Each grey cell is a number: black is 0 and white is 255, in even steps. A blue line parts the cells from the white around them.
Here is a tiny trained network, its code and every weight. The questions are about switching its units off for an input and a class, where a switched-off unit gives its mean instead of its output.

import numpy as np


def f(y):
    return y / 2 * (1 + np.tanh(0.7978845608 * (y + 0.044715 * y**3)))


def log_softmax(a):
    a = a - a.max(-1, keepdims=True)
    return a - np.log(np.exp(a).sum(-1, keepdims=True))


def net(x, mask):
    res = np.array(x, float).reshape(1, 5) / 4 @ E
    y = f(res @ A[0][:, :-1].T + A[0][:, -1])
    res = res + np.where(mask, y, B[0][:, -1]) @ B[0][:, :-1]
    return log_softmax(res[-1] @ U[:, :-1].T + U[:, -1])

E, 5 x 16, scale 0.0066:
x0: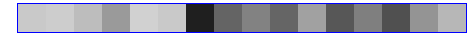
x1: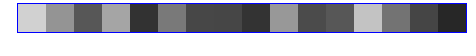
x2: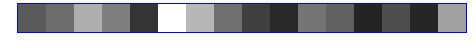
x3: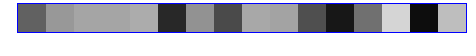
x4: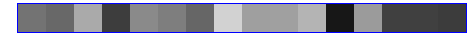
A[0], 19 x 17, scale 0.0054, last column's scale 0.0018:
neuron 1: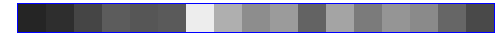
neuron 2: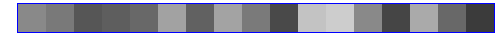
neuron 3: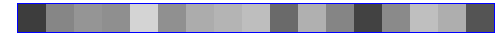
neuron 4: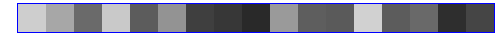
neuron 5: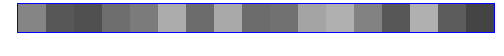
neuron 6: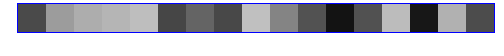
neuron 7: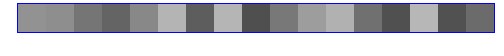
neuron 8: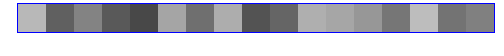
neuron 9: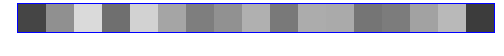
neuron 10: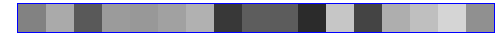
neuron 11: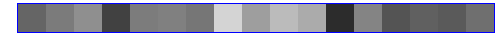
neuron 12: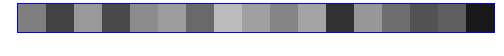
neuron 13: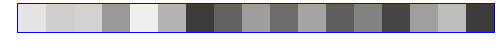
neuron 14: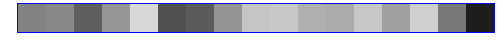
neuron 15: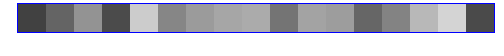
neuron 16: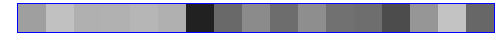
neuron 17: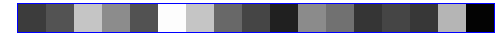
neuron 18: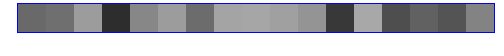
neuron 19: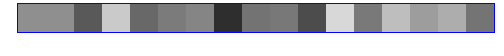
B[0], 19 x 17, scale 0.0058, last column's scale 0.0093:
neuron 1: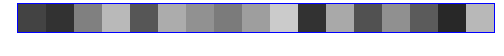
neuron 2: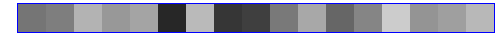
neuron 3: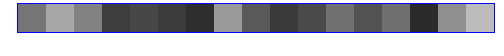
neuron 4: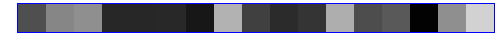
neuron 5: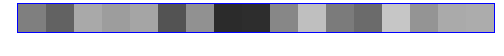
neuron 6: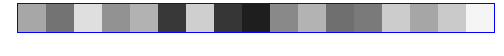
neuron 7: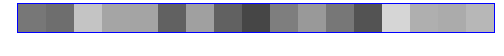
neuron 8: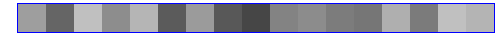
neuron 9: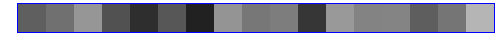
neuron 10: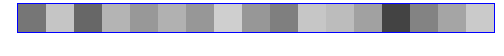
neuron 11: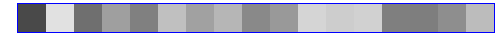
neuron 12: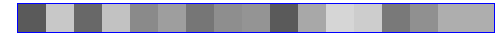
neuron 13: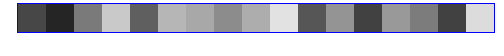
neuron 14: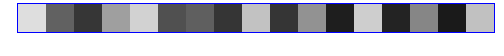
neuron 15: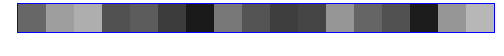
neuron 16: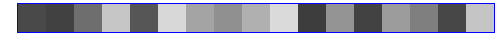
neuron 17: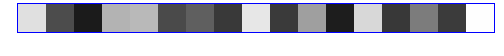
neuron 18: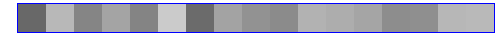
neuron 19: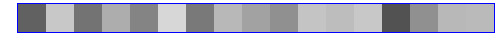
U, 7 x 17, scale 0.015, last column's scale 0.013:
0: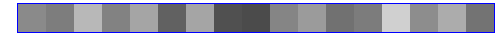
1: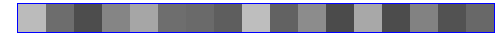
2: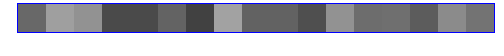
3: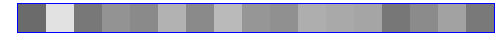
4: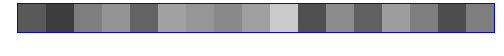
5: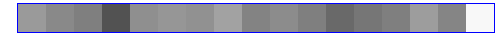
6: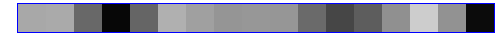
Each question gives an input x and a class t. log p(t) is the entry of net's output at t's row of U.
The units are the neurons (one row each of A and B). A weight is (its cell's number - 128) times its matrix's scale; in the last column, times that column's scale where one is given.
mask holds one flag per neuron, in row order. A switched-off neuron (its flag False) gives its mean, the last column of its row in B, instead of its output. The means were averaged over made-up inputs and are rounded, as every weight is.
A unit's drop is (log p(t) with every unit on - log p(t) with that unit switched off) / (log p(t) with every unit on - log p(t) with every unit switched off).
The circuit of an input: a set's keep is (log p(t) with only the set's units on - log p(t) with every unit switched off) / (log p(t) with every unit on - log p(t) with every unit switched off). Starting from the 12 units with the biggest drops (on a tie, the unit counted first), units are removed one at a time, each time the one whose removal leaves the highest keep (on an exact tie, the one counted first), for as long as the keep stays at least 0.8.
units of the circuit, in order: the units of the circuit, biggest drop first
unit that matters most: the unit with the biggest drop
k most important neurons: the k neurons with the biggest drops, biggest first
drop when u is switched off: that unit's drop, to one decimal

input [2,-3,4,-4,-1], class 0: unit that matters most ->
neuron 14
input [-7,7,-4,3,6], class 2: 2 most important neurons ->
[neuron 4; neuron 13]
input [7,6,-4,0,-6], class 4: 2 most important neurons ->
[neuron 13; neuron 16]
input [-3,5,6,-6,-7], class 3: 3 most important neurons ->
[neuron 19; neuron 10; neuron 6]
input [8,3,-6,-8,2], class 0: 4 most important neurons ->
[neuron 2; neuron 7; neuron 8; neuron 5]
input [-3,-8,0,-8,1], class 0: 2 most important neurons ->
[neuron 2; neuron 5]
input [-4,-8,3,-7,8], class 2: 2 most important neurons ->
[neuron 15; neuron 3]
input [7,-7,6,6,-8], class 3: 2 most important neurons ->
[neuron 10; neuron 19]
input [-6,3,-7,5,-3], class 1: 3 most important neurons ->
[neuron 14; neuron 13; neuron 16]
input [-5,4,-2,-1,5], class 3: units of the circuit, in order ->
[neuron 11; neuron 18]
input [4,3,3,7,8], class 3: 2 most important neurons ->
[neuron 11; neuron 12]
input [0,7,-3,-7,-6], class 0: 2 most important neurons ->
[neuron 2; neuron 8]
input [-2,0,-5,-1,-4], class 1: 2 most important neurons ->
[neuron 14; neuron 11]
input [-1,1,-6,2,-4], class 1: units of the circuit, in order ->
[neuron 14]
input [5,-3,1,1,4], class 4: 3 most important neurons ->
[neuron 13; neuron 16; neuron 10]
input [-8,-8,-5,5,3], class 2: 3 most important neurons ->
[neuron 15; neuron 3; neuron 13]
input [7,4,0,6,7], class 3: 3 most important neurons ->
[neuron 11; neuron 12; neuron 18]
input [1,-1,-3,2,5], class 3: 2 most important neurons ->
[neuron 17; neuron 11]
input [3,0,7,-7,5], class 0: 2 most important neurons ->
[neuron 7; neuron 2]
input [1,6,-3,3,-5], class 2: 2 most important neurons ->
[neuron 4; neuron 17]
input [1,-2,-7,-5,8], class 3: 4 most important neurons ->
[neuron 11; neuron 17; neuron 18; neuron 12]
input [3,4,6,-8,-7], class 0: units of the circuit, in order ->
[neuron 2]
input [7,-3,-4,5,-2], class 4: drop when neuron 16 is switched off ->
0.3
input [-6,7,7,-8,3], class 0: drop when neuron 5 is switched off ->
0.2
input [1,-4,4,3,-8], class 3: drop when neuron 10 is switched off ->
0.1
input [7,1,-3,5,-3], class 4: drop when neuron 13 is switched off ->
0.4
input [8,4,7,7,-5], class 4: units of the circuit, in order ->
[neuron 16]
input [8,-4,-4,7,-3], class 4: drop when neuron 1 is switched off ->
0.0
